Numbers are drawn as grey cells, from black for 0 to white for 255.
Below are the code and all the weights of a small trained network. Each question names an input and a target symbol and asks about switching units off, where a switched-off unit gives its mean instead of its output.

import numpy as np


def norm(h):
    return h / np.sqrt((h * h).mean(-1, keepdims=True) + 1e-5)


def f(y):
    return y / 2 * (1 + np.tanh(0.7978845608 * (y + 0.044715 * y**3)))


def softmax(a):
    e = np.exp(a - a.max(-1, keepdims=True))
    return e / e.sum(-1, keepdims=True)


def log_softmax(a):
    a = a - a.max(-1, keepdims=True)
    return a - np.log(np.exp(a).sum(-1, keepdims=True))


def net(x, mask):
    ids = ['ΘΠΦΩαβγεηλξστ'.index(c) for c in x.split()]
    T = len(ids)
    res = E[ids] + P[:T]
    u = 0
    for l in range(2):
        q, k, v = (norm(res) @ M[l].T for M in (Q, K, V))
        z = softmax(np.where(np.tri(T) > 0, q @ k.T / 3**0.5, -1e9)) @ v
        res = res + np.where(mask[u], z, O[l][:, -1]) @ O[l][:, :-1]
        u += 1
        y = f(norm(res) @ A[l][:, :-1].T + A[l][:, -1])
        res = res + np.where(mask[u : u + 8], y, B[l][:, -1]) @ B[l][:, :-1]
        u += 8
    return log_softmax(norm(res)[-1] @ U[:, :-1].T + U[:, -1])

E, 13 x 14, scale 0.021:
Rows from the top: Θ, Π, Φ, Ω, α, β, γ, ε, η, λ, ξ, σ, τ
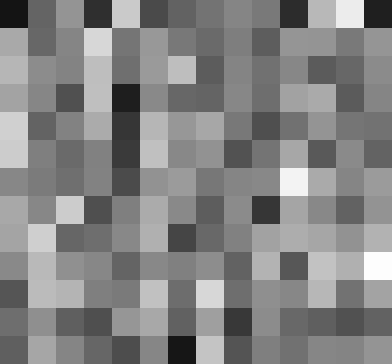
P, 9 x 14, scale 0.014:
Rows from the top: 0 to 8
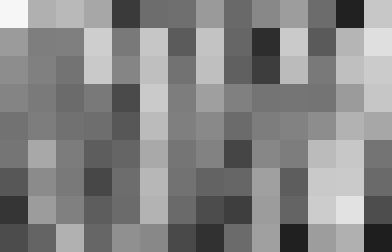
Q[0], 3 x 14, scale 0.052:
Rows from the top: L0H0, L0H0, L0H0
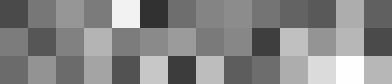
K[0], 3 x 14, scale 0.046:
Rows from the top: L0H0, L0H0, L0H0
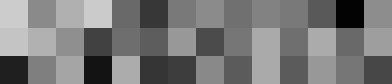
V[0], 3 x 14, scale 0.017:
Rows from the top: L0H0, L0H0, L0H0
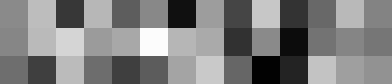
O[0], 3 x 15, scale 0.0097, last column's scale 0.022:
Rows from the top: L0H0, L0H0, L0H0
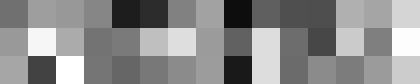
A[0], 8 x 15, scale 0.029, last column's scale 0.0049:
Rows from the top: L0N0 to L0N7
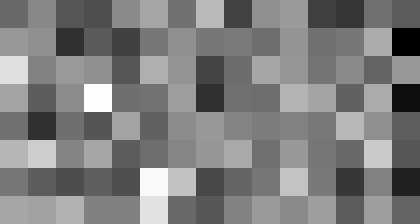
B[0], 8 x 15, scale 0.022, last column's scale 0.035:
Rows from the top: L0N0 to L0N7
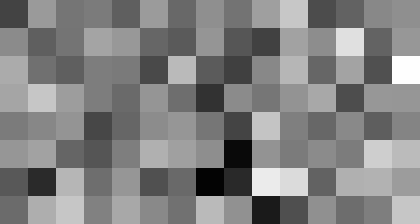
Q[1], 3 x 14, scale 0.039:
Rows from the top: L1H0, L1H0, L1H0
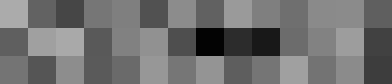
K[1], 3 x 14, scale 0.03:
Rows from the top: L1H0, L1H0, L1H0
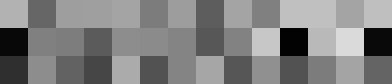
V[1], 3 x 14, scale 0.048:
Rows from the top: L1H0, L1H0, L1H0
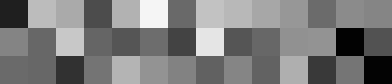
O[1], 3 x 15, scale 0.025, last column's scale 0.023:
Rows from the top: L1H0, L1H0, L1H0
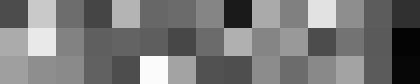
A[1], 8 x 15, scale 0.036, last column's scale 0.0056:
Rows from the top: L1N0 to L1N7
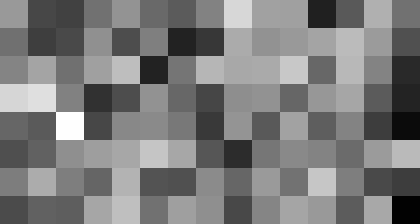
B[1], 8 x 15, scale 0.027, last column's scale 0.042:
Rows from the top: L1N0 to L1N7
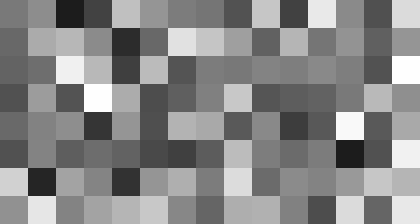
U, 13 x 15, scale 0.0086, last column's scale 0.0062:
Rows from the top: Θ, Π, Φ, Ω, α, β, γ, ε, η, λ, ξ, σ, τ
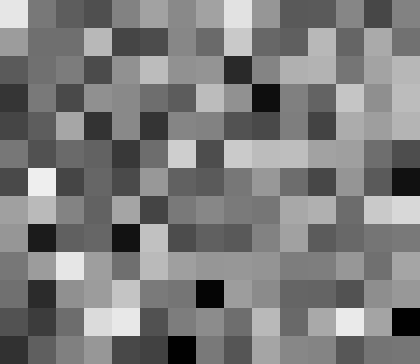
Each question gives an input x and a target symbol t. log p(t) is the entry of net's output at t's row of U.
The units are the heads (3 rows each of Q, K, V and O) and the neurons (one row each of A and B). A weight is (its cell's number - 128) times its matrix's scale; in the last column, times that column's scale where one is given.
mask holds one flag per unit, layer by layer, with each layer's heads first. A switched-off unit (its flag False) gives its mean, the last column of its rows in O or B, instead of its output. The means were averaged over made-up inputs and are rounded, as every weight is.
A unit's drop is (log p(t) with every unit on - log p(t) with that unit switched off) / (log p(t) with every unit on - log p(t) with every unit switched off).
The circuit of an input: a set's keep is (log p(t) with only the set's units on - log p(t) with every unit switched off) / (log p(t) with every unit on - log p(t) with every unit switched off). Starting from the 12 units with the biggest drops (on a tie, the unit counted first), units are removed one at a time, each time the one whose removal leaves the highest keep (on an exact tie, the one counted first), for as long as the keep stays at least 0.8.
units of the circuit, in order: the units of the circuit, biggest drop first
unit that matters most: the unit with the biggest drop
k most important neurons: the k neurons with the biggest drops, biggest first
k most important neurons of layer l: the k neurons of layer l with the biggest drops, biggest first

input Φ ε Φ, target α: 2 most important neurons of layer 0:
L0N6, L0N7
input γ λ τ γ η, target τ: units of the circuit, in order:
L0N2, L0H0, L1H0, L1N2
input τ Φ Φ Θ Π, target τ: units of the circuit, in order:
L0N2, L1H0, L1N2
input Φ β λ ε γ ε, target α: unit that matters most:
L0N5
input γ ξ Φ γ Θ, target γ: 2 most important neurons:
L0N2, L1N3
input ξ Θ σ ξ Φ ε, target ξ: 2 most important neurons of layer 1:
L1N5, L1N2
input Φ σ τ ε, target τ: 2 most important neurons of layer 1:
L1N2, L1N7
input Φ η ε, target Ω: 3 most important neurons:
L0N1, L0N2, L0N5
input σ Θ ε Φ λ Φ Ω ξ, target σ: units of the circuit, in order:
L0N2, L1H0, L0N7
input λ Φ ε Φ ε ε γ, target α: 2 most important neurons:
L0N6, L1N4
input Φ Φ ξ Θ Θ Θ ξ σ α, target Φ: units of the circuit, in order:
L0H0, L1H0, L0N2
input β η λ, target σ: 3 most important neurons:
L1N0, L0N7, L1N5
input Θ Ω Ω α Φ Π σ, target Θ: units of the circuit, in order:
L1H0, L1N0
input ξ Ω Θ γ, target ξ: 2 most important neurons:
L0N7, L1N5
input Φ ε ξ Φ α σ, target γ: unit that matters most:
L0N7
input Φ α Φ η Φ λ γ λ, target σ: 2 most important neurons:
L0N7, L1N0
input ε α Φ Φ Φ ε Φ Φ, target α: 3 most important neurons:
L0N7, L1N4, L0N2
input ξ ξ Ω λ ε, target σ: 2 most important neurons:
L1N0, L1N5
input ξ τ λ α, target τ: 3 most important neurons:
L0N2, L1N2, L0N6
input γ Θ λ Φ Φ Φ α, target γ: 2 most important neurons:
L0N2, L1N3
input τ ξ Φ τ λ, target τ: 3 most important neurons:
L0N2, L1N2, L1N7
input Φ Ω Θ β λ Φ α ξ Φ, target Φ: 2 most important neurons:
L0N2, L0N7
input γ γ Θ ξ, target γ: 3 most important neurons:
L0N2, L0N4, L1N3
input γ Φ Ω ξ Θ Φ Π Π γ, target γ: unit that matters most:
L0N2
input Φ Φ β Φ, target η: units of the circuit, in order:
L1H0, L0N2
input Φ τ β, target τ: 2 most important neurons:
L0N2, L1N2
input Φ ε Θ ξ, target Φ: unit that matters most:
L1H0
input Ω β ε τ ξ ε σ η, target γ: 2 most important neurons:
L0N7, L0N2
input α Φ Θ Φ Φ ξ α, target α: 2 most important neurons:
L0N5, L0N7
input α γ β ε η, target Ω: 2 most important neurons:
L0N1, L0N2
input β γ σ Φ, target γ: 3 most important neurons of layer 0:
L0N7, L0N0, L0N2
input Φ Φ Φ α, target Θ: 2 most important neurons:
L0N2, L1N0
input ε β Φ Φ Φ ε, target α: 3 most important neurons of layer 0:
L0N7, L0N6, L0N2
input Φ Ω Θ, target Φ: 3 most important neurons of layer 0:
L0N2, L0N7, L0N5
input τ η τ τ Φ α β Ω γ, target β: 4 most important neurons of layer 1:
L1N1, L1N0, L1N7, L1N5
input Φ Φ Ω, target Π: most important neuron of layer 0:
L0N3
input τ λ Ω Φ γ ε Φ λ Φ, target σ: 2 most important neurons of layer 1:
L1N0, L1N5
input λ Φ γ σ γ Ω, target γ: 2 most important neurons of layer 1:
L1N5, L1N2
